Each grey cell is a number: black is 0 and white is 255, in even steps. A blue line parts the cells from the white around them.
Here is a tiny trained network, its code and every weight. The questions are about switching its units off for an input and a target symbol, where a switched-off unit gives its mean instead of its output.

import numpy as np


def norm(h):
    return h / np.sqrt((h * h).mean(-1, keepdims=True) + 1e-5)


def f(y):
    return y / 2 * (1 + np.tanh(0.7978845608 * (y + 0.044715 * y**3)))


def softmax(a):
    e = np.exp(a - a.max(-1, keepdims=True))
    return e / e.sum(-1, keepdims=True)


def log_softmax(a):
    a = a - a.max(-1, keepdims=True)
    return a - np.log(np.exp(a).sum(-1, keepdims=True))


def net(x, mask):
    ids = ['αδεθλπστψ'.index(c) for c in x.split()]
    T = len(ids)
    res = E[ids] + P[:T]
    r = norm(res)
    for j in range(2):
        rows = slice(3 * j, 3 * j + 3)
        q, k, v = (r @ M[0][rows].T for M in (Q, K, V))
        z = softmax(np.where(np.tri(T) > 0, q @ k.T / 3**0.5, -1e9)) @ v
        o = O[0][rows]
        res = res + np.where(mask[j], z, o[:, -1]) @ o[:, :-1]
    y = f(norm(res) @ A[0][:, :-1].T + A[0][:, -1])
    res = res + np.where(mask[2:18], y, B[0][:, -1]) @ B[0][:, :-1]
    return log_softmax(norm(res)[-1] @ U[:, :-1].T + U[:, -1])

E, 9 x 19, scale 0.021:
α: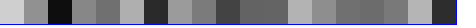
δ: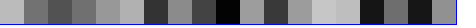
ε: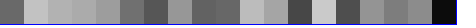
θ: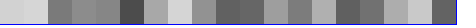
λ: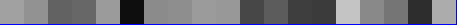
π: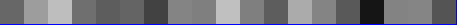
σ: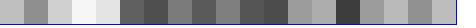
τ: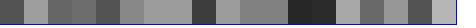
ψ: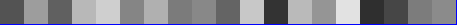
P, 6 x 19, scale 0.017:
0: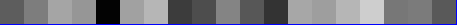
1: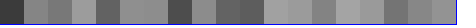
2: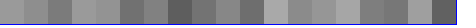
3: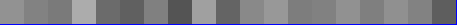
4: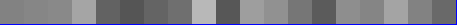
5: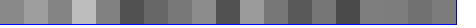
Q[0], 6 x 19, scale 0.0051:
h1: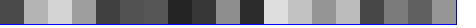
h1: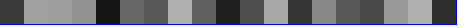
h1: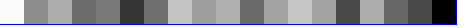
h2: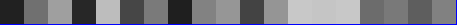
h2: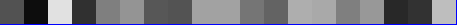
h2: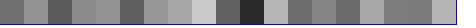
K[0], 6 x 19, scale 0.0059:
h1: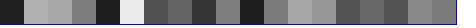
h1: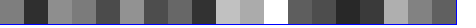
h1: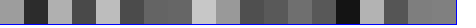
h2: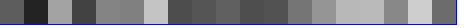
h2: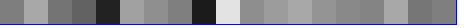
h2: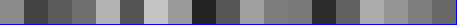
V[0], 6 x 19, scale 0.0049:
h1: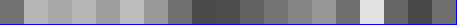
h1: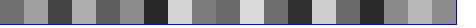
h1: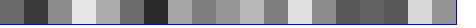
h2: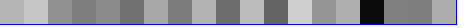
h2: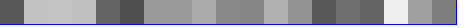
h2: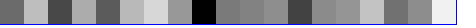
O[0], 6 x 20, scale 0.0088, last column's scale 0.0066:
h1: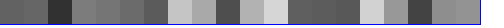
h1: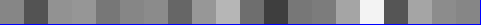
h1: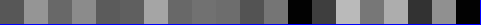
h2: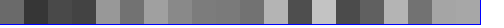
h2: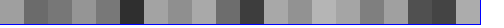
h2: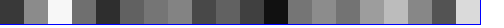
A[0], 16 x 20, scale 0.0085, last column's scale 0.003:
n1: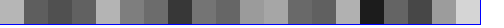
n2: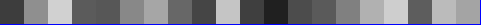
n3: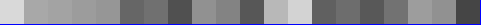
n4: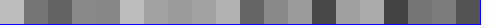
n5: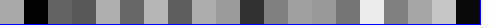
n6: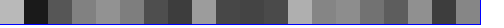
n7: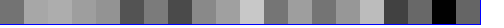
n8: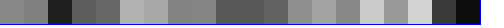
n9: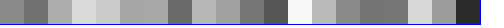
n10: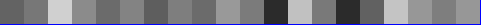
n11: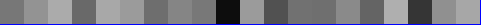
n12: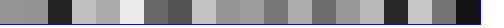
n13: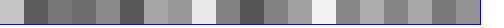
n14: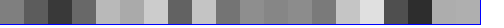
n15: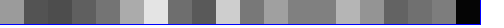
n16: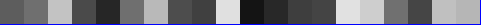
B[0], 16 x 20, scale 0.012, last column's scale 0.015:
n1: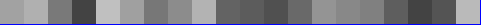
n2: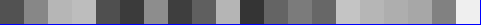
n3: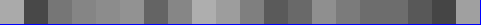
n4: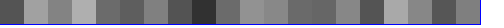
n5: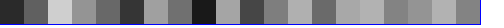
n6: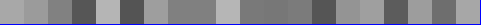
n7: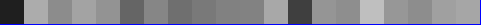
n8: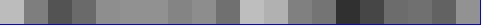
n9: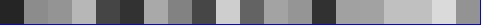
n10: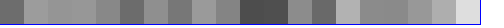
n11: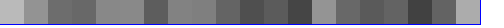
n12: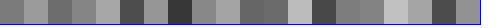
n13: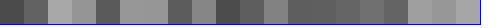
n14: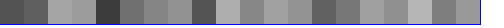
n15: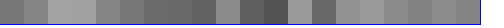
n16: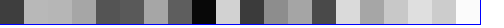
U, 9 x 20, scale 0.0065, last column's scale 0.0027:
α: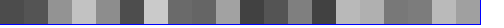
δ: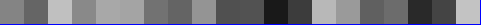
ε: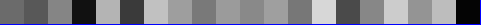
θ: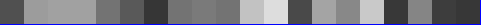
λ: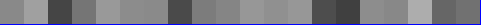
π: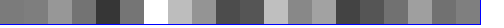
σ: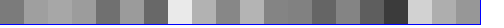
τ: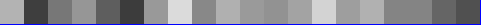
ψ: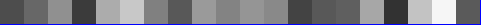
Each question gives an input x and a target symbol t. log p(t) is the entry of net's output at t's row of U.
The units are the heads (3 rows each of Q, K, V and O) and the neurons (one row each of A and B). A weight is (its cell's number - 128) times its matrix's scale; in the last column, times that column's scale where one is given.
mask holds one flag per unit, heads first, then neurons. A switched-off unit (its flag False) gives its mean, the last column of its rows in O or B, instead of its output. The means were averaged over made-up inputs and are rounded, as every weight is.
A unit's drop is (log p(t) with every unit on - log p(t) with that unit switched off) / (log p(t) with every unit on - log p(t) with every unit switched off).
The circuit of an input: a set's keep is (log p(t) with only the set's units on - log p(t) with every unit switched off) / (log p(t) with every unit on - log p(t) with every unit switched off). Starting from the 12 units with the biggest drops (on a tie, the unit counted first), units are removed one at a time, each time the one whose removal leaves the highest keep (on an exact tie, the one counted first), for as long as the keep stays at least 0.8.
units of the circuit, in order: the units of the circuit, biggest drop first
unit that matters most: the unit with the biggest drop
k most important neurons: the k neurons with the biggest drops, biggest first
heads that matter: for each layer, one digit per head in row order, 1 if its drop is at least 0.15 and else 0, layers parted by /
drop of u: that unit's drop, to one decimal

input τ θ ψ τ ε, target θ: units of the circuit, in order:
n16, n2
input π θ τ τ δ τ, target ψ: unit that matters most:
h2
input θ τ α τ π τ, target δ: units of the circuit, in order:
h2, n16, n1
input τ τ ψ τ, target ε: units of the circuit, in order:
h1, h2, n16, n2
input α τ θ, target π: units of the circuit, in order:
n13, n16, n2
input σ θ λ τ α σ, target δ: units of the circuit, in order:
n16, n2
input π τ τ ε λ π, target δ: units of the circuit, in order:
h2, n16, h1, n2
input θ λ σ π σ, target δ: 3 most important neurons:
n16, n3, n2
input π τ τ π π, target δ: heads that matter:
01
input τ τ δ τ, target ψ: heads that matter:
11
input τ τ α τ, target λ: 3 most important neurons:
n16, n2, n12
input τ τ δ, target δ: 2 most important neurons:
n16, n11
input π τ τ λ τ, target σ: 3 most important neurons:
n2, n16, n11
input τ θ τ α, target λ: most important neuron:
n8
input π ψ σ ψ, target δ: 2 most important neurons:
n16, n1
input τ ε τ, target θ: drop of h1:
0.8
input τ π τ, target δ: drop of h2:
1.1
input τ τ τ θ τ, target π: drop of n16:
0.3
